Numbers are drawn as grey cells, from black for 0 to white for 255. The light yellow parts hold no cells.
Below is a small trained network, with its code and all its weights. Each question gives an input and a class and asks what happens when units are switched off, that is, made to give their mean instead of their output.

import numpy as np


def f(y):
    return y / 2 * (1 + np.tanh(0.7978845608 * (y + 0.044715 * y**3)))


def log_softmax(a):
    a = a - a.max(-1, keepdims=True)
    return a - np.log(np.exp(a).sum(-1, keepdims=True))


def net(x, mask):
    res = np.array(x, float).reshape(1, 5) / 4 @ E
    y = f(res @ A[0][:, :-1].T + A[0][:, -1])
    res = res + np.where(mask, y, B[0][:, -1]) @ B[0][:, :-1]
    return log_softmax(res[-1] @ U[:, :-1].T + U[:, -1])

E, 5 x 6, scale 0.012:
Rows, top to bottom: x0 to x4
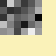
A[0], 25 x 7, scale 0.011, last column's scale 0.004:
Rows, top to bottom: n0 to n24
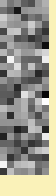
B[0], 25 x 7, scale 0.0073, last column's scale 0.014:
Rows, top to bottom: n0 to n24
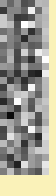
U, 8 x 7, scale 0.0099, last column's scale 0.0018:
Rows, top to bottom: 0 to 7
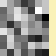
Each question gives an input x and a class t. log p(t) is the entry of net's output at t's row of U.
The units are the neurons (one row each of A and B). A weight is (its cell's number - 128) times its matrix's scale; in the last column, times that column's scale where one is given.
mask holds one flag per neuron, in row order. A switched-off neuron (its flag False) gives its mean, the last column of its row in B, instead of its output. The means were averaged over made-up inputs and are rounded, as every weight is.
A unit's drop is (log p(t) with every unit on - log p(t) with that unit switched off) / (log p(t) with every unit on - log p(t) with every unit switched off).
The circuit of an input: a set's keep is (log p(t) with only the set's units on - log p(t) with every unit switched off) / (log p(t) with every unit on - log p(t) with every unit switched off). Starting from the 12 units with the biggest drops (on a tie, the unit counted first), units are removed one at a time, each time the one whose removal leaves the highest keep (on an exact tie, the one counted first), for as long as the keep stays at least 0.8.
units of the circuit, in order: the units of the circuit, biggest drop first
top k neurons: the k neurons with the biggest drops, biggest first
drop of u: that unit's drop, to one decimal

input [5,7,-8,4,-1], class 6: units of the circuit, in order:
[n18]
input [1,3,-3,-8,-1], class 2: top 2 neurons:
[n8; n21]
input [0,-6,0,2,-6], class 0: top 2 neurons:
[n19; n2]
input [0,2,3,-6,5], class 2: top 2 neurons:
[n13; n8]
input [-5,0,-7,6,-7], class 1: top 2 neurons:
[n14; n7]
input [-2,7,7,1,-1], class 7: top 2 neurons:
[n20; n7]
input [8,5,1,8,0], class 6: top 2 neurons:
[n18; n12]
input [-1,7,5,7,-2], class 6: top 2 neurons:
[n18; n12]
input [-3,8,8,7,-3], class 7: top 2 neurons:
[n20; n11]
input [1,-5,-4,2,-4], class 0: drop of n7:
-0.1
